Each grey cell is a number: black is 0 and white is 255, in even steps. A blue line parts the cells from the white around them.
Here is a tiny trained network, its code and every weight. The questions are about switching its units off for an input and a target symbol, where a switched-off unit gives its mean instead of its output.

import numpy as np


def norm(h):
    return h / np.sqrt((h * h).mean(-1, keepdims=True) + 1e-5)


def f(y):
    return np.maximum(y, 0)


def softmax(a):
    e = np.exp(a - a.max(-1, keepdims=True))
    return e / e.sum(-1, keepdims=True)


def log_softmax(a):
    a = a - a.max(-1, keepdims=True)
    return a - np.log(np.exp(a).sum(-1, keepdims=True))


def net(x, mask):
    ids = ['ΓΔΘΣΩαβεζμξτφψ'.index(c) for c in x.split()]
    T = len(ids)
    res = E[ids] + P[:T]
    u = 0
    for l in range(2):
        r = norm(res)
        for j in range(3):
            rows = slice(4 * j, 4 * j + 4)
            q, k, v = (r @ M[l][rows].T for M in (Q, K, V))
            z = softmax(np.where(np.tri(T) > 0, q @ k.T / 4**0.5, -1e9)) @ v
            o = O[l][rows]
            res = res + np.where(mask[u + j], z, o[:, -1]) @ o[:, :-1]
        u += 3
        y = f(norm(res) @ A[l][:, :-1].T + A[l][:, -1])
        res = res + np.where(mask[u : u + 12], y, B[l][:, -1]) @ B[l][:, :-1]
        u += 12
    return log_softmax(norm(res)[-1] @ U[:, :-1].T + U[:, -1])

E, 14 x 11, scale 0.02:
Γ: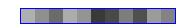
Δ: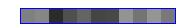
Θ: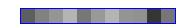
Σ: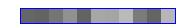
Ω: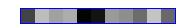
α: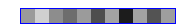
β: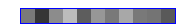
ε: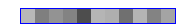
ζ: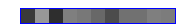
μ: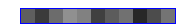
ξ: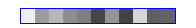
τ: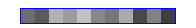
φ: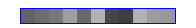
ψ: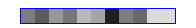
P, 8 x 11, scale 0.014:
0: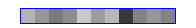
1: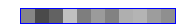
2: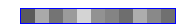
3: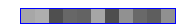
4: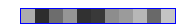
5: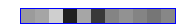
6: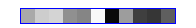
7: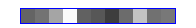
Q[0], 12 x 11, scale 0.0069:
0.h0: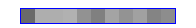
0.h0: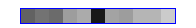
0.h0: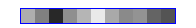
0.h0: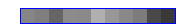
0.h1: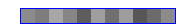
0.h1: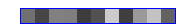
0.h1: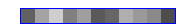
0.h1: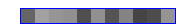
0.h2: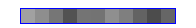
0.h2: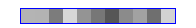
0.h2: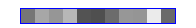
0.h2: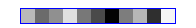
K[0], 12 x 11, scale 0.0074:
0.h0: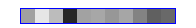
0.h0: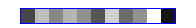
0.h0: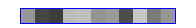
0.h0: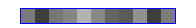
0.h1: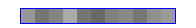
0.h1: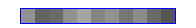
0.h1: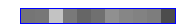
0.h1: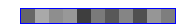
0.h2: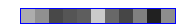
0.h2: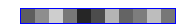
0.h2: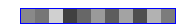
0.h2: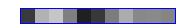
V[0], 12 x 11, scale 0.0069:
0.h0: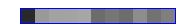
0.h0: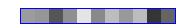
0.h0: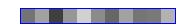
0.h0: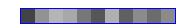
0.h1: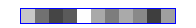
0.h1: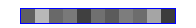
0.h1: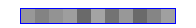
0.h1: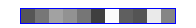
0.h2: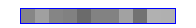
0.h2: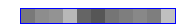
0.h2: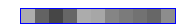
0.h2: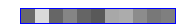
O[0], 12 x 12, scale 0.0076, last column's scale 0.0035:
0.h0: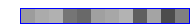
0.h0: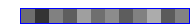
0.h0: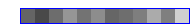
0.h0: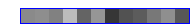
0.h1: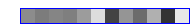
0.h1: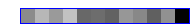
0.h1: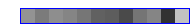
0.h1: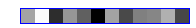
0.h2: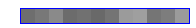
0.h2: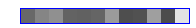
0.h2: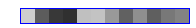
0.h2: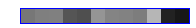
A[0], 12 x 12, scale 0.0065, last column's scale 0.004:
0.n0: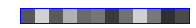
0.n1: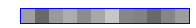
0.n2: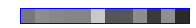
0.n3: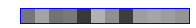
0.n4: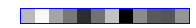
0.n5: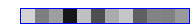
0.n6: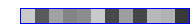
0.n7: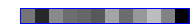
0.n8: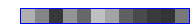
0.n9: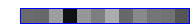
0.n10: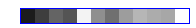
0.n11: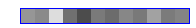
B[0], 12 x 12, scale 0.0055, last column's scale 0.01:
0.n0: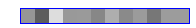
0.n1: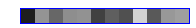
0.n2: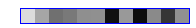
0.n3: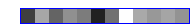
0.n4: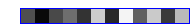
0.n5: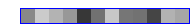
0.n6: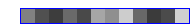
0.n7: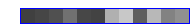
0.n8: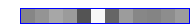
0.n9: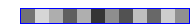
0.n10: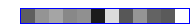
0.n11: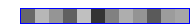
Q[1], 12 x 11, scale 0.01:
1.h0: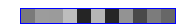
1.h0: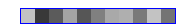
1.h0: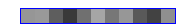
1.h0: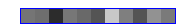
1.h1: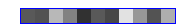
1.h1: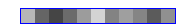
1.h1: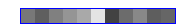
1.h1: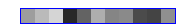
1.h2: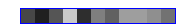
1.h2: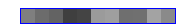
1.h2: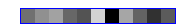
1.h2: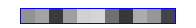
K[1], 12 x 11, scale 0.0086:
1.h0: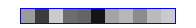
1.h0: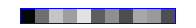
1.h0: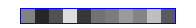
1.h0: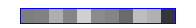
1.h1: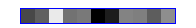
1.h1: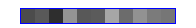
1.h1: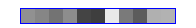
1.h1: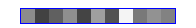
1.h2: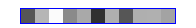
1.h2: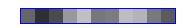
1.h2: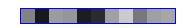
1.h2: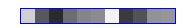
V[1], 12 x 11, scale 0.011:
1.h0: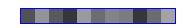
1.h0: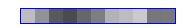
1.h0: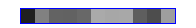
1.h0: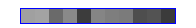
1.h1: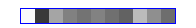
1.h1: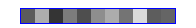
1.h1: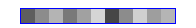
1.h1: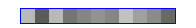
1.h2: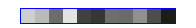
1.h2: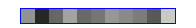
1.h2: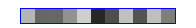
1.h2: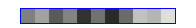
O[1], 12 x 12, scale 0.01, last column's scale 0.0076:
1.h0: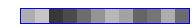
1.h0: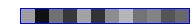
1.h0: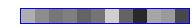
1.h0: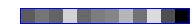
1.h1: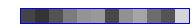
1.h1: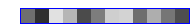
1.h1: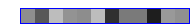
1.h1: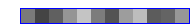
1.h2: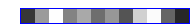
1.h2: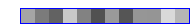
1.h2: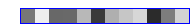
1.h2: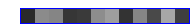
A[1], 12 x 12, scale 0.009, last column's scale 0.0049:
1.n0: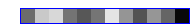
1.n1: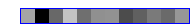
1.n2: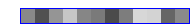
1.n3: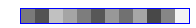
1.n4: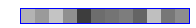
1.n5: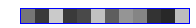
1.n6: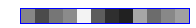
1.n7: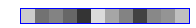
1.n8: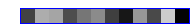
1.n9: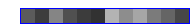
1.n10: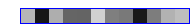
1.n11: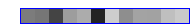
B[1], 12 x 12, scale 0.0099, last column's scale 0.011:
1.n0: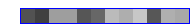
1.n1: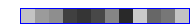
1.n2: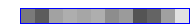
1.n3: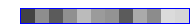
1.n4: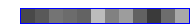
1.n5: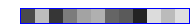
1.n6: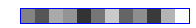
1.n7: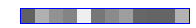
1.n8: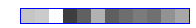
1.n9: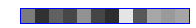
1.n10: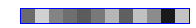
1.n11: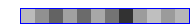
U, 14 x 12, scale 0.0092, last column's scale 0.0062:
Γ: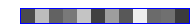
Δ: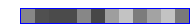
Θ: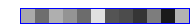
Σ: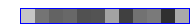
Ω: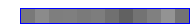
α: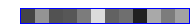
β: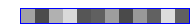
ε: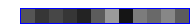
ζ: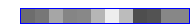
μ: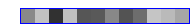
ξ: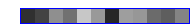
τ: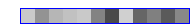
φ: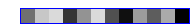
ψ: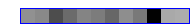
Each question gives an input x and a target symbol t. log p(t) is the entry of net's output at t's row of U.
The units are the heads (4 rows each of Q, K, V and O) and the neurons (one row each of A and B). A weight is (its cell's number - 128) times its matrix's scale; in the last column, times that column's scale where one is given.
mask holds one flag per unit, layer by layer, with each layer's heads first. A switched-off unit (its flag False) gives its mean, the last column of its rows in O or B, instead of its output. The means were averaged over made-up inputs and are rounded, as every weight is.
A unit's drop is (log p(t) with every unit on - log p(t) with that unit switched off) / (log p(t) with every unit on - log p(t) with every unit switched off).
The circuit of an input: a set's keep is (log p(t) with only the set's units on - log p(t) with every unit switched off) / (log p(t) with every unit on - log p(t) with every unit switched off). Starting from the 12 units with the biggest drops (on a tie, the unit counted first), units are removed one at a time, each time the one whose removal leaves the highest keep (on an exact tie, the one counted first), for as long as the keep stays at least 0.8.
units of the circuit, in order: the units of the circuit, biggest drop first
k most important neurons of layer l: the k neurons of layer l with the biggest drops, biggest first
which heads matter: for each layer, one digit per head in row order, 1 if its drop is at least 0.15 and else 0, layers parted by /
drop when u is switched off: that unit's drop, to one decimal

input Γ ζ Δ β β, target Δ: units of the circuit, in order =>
1.h1, 1.n9
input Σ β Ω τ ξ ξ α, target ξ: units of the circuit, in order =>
1.h0
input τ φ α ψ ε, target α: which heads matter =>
000 / 001
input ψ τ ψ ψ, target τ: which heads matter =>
010 / 001
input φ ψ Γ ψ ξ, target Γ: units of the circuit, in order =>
0.n4, 1.h2
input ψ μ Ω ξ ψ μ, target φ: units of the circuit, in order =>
1.h2, 1.n8
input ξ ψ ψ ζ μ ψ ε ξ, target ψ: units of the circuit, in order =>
0.n4, 1.h2
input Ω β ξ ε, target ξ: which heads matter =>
001 / 000
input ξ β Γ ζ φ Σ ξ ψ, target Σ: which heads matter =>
000 / 101
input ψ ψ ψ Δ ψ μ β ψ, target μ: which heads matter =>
000 / 110
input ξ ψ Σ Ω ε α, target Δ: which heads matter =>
101 / 110
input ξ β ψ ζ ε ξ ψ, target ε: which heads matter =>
000 / 101
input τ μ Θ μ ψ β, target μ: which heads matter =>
000 / 100
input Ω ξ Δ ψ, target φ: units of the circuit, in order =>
1.h2, 0.h2, 1.h1
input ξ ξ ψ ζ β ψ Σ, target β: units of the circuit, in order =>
1.h2
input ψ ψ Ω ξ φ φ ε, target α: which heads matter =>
011 / 100
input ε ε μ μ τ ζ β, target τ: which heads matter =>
000 / 001
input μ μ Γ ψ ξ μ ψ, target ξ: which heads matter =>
000 / 110
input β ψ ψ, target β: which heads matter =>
000 / 000
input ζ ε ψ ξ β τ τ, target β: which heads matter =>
000 / 001
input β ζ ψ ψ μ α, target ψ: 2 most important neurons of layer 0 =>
0.n6, 0.n4
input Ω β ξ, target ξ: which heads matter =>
001 / 000
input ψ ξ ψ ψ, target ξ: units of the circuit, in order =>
1.h1
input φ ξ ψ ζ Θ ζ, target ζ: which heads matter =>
000 / 101
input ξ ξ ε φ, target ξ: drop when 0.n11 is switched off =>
0.0
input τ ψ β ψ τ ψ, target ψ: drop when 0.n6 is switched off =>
0.1
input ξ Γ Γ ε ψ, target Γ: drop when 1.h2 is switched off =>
0.9
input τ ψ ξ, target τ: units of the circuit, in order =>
1.h2
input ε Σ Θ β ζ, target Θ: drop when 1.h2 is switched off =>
1.1
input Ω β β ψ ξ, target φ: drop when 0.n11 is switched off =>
0.3
